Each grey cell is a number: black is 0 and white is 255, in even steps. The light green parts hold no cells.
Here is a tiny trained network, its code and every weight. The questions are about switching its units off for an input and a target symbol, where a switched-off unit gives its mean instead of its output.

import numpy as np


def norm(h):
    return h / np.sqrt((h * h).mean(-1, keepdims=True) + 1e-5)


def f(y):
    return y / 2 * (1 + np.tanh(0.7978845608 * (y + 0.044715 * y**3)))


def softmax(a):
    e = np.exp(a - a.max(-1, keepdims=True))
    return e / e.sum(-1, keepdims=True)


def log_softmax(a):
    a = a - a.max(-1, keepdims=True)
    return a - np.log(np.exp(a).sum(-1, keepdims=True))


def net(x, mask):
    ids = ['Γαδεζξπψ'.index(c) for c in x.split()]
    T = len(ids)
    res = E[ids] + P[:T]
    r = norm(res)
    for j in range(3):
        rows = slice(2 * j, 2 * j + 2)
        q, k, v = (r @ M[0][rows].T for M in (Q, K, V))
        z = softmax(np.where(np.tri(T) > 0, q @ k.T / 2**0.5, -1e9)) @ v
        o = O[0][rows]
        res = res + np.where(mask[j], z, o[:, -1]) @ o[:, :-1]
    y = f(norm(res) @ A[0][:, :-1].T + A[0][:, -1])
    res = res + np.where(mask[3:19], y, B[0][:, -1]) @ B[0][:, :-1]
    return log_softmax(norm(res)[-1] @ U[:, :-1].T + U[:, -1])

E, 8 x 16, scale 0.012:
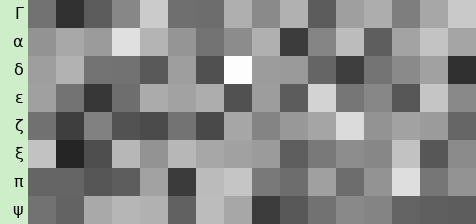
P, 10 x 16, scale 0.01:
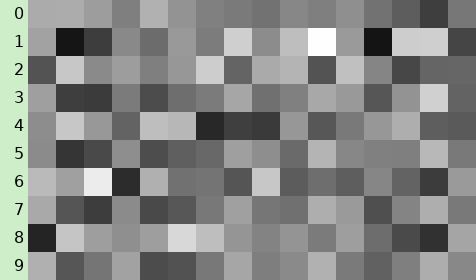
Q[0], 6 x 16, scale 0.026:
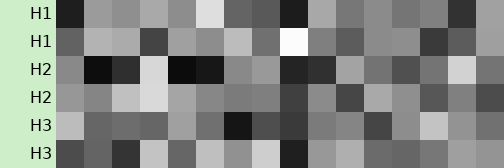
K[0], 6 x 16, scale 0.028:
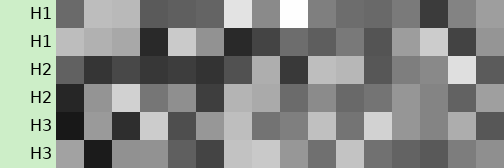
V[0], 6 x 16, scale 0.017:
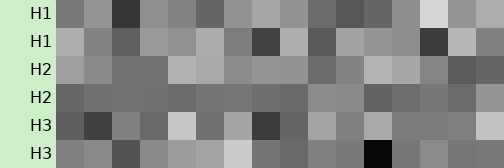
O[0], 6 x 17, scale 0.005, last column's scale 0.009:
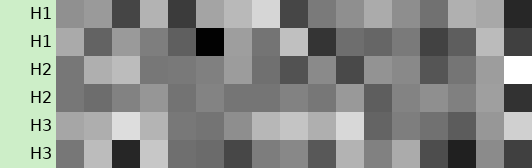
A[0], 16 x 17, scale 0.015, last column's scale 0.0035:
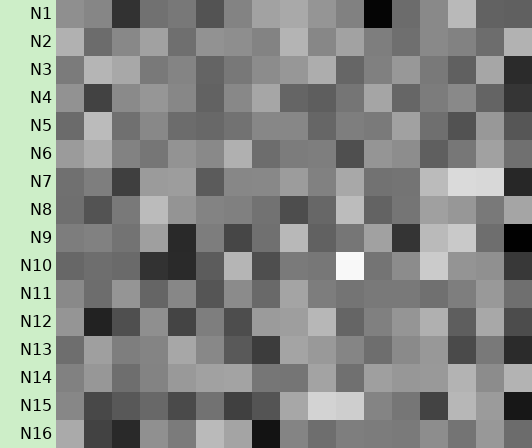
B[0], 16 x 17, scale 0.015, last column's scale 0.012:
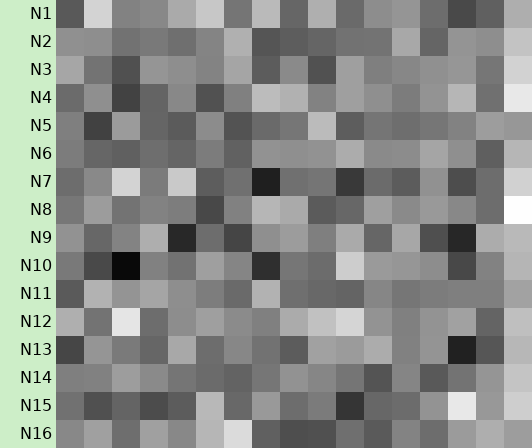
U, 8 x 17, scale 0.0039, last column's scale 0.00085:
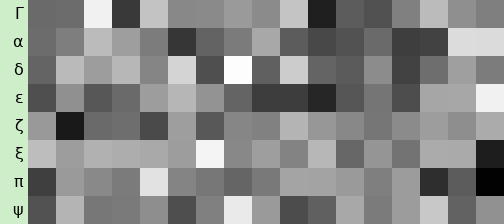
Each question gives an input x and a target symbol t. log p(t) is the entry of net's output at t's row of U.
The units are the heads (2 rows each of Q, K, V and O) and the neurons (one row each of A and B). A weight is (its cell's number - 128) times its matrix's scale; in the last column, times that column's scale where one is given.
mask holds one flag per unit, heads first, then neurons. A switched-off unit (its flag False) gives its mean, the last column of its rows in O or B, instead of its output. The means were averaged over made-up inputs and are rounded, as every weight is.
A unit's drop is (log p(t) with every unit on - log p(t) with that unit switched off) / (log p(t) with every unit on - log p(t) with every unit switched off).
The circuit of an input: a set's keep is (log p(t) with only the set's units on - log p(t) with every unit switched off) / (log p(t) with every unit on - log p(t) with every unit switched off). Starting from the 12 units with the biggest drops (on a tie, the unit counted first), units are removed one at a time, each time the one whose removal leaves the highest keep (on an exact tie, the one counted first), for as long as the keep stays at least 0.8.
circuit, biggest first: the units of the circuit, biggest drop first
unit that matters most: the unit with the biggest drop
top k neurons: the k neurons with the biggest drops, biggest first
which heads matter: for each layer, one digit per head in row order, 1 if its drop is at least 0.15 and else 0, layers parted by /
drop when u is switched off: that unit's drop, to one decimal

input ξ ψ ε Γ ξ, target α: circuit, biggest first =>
(H1)
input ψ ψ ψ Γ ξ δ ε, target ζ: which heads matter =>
111
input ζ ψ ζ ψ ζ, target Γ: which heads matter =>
001
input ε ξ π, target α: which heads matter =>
100
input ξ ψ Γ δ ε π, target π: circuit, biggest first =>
(N10, N7, N1)
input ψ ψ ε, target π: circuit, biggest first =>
(H1, N13)
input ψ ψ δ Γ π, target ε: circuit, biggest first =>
(H3, N16)
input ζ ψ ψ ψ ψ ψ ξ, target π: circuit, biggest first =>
(N13, H1)
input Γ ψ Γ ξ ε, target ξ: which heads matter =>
001
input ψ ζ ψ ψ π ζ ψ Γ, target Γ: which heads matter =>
000
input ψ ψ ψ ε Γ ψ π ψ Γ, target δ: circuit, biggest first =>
(H1, N14)
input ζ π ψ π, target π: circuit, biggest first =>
(N7, N10, N1)
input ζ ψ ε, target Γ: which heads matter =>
001
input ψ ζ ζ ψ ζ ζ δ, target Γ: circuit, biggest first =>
(H3)
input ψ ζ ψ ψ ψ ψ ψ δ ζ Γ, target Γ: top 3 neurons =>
(N7, N15, N12)
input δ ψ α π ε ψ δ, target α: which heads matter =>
101
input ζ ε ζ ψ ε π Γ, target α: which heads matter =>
101
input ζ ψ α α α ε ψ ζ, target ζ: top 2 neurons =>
(N15, N10)
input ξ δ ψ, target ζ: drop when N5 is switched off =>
0.3
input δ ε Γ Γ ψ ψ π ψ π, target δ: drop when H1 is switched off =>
1.1
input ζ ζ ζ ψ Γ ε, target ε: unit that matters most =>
N15
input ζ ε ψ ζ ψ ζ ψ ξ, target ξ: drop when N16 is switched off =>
0.4
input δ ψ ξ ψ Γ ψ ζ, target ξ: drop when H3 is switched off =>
0.4
